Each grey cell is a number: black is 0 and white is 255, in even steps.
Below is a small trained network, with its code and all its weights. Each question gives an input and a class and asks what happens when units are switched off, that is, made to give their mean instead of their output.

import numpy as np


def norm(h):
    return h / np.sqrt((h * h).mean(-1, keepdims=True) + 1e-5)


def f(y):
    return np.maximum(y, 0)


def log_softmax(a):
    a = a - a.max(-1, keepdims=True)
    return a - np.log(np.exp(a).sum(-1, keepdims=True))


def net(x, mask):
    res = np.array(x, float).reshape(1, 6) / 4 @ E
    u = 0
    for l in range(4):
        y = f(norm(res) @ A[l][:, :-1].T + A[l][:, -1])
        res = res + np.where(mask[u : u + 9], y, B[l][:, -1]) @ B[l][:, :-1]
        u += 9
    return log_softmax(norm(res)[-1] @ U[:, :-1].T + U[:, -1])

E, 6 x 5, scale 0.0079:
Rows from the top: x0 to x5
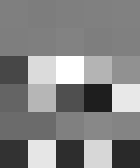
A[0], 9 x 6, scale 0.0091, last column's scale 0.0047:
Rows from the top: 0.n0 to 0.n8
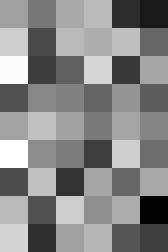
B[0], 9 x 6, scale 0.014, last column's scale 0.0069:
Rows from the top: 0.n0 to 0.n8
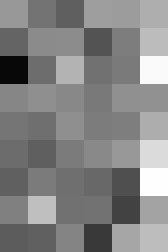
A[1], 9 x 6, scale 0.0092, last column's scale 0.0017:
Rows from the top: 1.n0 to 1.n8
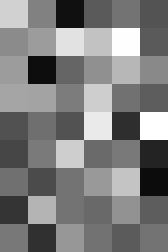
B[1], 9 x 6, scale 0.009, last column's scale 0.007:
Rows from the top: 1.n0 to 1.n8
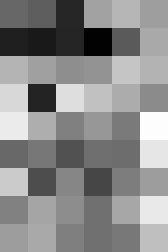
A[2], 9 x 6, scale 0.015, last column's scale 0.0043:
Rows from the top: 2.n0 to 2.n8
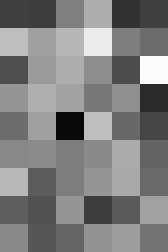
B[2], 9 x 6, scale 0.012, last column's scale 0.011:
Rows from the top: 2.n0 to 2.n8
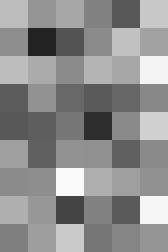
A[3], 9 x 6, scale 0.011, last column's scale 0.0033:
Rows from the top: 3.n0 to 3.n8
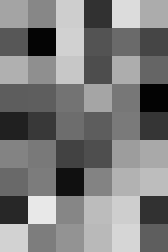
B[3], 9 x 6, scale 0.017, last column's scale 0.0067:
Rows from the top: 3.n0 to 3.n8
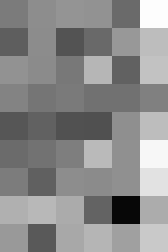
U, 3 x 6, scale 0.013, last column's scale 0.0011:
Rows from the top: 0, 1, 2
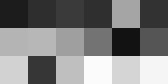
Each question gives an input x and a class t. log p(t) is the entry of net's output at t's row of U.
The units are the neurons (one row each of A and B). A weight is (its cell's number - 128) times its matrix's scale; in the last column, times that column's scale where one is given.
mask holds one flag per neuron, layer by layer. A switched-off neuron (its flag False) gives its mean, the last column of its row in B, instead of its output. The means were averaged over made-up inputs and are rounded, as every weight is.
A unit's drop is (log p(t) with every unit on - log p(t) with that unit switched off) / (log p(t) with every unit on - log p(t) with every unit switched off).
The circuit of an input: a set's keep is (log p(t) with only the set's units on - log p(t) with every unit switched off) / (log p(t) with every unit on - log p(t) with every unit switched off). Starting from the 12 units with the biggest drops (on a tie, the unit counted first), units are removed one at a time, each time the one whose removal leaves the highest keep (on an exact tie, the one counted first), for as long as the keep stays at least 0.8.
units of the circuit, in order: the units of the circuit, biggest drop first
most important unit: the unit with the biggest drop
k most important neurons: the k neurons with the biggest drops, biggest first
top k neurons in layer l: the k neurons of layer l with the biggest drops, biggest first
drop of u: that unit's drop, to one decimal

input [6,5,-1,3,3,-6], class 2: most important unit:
0.n2
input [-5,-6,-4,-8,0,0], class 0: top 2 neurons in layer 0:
0.n2; 0.n8
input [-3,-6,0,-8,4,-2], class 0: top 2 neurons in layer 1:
1.n4; 1.n5
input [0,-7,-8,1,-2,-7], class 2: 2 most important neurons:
1.n2; 0.n6
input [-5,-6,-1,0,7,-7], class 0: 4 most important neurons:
0.n1; 2.n2; 1.n4; 2.n0
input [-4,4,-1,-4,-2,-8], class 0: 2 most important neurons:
0.n8; 1.n4
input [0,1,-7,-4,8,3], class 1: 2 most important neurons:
0.n2; 2.n0
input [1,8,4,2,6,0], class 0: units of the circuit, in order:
1.n1; 0.n6
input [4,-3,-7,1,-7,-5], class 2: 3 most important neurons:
1.n2; 0.n6; 2.n4
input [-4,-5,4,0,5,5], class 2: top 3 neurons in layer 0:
0.n8; 0.n2; 0.n1
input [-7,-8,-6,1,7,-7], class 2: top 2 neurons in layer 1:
1.n2; 1.n1
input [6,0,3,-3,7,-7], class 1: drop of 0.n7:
1.6
